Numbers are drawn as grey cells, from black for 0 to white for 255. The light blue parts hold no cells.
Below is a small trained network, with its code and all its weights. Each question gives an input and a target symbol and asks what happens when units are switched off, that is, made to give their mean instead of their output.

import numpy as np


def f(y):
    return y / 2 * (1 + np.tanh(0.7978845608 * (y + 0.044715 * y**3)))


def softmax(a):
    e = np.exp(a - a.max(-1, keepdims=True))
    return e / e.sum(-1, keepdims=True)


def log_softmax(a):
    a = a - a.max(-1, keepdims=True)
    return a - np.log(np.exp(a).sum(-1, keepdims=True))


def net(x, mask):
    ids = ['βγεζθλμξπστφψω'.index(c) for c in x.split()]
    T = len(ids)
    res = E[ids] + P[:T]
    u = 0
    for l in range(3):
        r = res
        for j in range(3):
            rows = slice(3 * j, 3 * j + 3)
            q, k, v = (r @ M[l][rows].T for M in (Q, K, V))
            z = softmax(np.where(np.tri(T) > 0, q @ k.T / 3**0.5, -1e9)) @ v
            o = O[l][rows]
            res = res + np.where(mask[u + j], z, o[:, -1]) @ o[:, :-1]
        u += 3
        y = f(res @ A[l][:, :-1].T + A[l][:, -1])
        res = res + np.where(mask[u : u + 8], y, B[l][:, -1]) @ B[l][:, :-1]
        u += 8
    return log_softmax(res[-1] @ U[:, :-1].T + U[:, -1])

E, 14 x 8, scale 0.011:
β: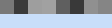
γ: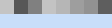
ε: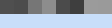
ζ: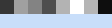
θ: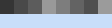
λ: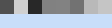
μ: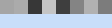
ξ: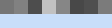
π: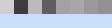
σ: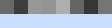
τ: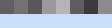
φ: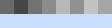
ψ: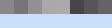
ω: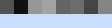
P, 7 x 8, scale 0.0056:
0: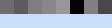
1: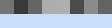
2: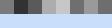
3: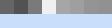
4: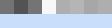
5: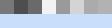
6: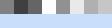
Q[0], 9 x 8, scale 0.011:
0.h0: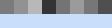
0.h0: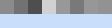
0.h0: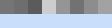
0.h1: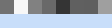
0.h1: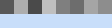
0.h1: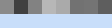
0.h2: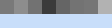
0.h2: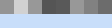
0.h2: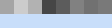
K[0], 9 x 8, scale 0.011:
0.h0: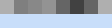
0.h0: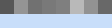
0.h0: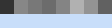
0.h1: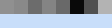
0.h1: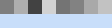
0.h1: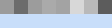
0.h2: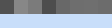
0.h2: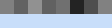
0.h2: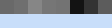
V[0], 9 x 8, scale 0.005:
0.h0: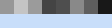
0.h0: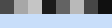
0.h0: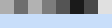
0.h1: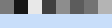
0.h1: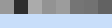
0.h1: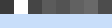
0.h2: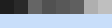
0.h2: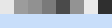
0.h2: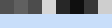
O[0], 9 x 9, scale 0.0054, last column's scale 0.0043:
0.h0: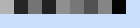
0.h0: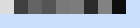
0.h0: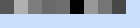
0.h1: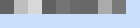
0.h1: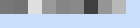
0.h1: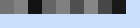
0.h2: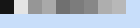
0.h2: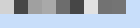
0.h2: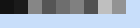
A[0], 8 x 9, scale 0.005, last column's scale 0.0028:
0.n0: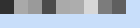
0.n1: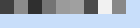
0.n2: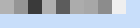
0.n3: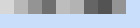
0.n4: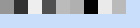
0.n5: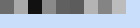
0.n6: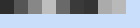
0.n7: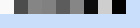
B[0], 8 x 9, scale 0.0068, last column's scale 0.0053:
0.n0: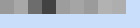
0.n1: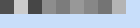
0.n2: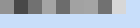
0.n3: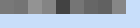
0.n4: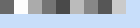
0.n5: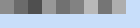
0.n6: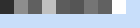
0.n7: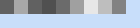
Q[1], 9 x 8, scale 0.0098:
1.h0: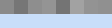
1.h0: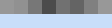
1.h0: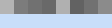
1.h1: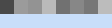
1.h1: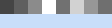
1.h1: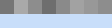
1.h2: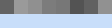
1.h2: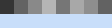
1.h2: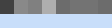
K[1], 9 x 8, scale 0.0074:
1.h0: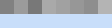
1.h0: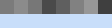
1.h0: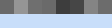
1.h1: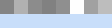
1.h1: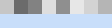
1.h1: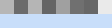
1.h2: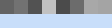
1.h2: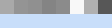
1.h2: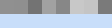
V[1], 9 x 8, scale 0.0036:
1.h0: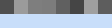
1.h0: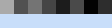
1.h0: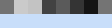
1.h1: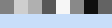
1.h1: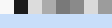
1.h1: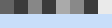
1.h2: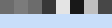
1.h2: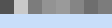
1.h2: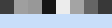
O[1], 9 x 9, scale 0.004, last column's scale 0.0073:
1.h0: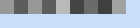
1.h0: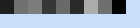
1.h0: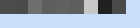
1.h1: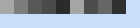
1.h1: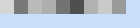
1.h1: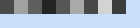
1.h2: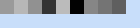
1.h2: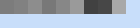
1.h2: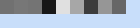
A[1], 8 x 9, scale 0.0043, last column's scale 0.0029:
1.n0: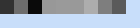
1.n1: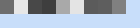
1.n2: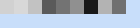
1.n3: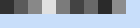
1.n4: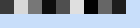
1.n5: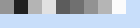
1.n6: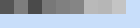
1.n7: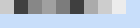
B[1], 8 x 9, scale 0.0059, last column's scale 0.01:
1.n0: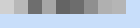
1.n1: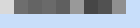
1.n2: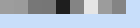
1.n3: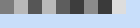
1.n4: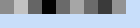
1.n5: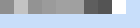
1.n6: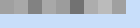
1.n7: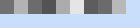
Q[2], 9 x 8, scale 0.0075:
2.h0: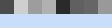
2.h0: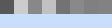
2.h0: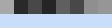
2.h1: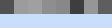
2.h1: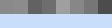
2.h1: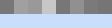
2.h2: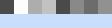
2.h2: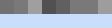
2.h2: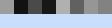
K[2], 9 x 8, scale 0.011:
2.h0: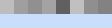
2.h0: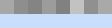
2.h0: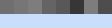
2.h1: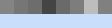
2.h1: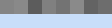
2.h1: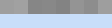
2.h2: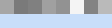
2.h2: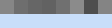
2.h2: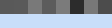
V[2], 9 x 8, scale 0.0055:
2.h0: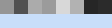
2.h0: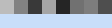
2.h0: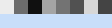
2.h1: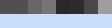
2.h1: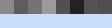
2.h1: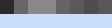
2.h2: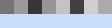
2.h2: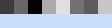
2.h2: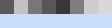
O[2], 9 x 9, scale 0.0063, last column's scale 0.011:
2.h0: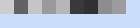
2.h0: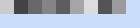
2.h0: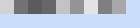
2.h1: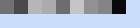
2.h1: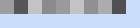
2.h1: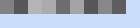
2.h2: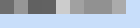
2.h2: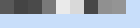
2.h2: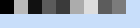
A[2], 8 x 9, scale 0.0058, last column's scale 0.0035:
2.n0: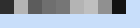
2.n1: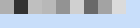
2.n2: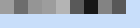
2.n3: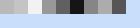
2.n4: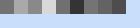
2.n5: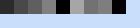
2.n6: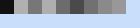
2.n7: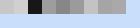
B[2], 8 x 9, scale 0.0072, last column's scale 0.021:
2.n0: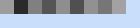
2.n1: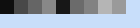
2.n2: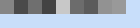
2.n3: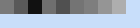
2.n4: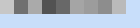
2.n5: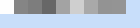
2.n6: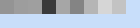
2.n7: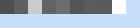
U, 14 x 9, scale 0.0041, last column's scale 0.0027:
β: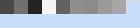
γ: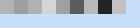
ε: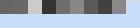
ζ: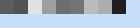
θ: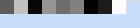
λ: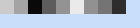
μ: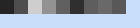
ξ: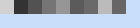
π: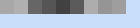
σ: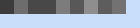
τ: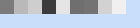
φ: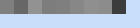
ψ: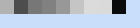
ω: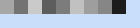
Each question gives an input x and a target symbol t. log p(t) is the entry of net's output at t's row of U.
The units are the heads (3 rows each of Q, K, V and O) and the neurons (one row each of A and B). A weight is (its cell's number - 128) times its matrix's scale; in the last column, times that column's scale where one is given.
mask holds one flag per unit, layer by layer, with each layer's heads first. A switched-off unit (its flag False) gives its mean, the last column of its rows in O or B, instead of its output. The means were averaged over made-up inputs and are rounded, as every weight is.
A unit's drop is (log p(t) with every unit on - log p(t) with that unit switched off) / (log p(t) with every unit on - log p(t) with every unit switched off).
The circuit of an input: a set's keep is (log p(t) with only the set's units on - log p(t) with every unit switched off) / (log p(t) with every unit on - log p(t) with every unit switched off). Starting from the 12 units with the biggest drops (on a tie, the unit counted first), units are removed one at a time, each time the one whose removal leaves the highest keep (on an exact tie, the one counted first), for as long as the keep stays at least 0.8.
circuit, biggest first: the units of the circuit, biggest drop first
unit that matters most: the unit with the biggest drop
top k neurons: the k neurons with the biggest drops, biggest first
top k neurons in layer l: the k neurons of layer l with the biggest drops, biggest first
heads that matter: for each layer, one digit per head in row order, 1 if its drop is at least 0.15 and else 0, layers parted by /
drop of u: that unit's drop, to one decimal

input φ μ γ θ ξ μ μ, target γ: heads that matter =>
000 / 010 / 010
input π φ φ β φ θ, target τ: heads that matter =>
000 / 000 / 100
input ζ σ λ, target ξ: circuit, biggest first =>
[0.h0 0.h1 2.h2 2.h0]
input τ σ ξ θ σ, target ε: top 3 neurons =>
[0.n4 1.n4 1.n1]
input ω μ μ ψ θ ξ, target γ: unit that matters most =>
2.h0
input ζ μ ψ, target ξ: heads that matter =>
111 / 000 / 101
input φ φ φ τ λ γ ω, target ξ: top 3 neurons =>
[2.n3 2.n2 1.n5]
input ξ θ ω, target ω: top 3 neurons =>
[2.n5 0.n4 1.n4]
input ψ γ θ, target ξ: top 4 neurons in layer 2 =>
[2.n3 2.n2 2.n7 2.n4]
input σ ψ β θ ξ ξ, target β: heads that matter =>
001 / 000 / 011
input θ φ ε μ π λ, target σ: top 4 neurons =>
[2.n7 1.n0 1.n6 0.n5]
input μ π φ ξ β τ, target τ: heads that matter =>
100 / 100 / 100
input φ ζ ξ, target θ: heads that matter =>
110 / 000 / 100
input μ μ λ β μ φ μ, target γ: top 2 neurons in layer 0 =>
[0.n2 0.n5]
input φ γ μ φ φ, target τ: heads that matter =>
000 / 000 / 110
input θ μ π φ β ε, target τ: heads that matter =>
100 / 100 / 100
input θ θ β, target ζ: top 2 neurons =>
[0.n6 2.n1]
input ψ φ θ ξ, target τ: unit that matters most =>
2.n6
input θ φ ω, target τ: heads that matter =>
000 / 000 / 100
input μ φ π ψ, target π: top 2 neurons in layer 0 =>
[0.n4 0.n6]
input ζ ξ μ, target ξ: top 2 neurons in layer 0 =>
[0.n6 0.n4]
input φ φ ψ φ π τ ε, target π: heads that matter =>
010 / 000 / 011
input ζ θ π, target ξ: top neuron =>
[1.n3]
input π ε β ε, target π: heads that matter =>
010 / 000 / 001
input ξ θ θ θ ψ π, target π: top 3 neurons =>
[0.n4 2.n3 1.n2]
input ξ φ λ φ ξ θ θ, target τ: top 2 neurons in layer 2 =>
[2.n6 2.n3]
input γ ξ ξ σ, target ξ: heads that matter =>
001 / 000 / 101
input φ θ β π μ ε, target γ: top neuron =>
[0.n2]
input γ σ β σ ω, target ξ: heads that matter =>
001 / 000 / 101
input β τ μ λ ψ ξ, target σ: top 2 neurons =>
[2.n7 2.n0]
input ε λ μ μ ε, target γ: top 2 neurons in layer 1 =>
[1.n5 1.n3]
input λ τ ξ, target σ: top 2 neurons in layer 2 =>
[2.n7 2.n0]
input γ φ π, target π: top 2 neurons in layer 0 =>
[0.n4 0.n6]
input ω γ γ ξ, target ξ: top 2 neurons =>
[2.n3 2.n2]
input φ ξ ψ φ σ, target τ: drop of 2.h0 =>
0.5
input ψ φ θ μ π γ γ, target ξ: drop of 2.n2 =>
0.2
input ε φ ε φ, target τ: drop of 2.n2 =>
0.0
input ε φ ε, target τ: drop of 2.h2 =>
0.1
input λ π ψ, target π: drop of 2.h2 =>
0.8
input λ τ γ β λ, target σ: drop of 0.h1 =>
0.2
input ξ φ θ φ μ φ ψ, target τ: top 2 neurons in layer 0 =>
[0.n0 0.n4]
